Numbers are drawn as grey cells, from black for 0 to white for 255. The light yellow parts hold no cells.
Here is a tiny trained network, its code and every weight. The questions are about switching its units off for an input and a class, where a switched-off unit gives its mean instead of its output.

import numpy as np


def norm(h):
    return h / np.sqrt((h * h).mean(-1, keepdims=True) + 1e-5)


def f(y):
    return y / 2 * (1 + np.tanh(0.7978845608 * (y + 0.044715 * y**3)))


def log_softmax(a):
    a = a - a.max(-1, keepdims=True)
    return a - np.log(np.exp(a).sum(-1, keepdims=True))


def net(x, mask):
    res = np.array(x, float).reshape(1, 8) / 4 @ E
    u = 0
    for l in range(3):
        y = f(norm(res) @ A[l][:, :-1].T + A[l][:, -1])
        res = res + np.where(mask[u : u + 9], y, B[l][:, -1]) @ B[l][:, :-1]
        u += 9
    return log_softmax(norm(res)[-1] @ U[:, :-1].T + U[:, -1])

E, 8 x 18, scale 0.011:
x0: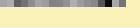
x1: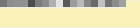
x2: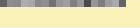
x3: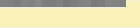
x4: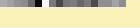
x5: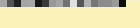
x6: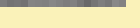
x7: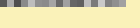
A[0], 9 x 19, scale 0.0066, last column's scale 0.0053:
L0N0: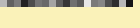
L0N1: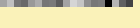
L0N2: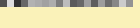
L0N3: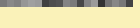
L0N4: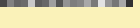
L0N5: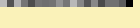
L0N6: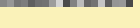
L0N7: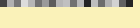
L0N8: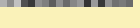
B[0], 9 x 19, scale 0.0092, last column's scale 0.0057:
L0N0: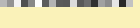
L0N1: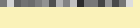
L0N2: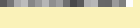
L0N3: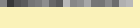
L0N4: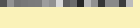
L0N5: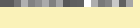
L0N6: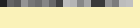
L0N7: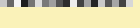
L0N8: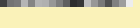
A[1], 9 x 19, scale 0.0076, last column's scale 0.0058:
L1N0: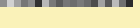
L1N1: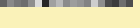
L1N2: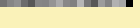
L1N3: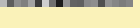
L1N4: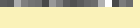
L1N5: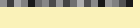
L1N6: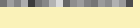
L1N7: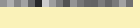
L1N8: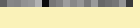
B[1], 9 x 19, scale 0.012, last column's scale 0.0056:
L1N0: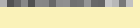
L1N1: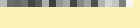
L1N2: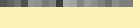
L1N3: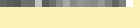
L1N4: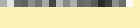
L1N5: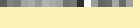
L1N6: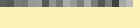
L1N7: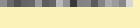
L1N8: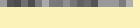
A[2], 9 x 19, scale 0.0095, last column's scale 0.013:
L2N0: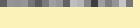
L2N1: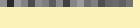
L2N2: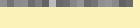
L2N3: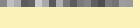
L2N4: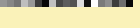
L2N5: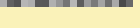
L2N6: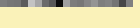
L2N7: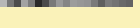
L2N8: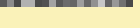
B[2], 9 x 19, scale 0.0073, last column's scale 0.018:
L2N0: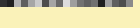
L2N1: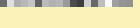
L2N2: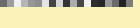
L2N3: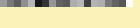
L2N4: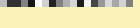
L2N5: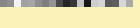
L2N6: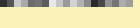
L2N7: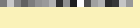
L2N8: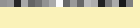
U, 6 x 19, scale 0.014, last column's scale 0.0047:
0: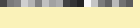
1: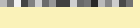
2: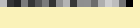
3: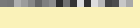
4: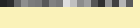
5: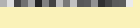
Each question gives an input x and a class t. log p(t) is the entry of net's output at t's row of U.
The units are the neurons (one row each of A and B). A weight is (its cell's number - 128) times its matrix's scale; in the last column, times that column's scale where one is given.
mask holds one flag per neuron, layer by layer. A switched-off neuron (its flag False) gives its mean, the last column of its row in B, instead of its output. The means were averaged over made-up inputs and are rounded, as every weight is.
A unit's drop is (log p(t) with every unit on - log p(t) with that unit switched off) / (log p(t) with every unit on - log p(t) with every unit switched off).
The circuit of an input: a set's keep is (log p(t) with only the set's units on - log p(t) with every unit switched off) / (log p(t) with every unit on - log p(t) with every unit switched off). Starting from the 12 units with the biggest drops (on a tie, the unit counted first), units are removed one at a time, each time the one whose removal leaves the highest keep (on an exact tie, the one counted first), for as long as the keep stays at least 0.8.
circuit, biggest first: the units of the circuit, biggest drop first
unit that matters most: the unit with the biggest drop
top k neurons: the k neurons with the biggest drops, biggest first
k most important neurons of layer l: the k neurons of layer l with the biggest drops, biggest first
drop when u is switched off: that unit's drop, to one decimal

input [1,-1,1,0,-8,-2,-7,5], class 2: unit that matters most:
L1N1
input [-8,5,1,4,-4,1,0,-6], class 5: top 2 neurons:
(L1N4, L0N2)
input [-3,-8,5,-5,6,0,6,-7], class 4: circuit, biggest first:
(L1N3, L2N6)
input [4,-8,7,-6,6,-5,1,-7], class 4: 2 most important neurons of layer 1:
(L1N3, L1N1)
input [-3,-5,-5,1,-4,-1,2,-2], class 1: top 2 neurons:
(L0N0, L0N6)
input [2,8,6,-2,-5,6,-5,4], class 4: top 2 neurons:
(L0N6, L1N6)
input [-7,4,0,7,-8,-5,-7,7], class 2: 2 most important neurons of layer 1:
(L1N1, L1N8)
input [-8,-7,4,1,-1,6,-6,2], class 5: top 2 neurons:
(L1N4, L0N6)
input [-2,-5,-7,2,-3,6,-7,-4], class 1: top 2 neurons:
(L0N0, L2N3)
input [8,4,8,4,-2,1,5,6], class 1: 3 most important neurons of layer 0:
(L0N7, L0N8, L0N4)
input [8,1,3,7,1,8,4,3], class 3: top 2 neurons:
(L2N5, L2N7)
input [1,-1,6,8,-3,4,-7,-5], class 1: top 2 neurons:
(L0N7, L0N2)
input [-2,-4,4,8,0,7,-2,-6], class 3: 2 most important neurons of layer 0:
(L0N2, L0N4)
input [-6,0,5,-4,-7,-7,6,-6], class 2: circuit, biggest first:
(L1N1)
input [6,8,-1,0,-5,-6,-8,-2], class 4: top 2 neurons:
(L0N6, L2N5)
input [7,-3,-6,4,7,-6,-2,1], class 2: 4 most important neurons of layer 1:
(L1N0, L1N7, L1N4, L1N3)
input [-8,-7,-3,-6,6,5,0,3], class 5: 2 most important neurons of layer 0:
(L0N4, L0N6)
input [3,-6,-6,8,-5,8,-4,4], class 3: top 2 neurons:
(L2N5, L2N7)
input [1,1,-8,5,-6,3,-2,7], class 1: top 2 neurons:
(L0N0, L0N8)
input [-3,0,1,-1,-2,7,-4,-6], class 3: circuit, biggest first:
(L2N5)
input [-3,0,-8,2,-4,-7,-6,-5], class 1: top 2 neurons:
(L0N0, L2N5)
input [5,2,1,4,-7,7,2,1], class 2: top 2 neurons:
(L1N1, L1N8)
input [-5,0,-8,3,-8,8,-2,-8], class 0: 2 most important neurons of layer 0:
(L0N5, L0N7)
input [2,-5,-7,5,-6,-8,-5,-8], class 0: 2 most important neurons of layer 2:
(L2N1, L2N5)
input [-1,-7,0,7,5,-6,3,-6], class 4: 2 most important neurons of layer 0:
(L0N2, L0N4)
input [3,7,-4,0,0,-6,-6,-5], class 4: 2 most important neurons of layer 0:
(L0N6, L0N2)
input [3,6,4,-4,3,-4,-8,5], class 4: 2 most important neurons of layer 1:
(L1N6, L1N5)
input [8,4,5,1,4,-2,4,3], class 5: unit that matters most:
L0N1
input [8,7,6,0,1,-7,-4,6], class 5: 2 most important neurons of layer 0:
(L0N1, L0N8)
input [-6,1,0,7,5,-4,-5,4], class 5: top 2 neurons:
(L1N4, L1N1)
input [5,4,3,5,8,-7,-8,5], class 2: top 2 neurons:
(L1N0, L1N7)
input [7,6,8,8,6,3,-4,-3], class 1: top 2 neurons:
(L0N7, L1N4)
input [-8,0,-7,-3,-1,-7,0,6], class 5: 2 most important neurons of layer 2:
(L2N3, L2N5)
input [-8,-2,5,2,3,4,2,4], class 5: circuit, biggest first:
(L1N4)
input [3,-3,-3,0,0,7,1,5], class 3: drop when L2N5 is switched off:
0.5
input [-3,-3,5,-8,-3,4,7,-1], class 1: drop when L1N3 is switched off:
0.0
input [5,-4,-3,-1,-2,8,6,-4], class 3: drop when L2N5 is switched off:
0.3
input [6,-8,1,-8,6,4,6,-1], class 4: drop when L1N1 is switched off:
0.1
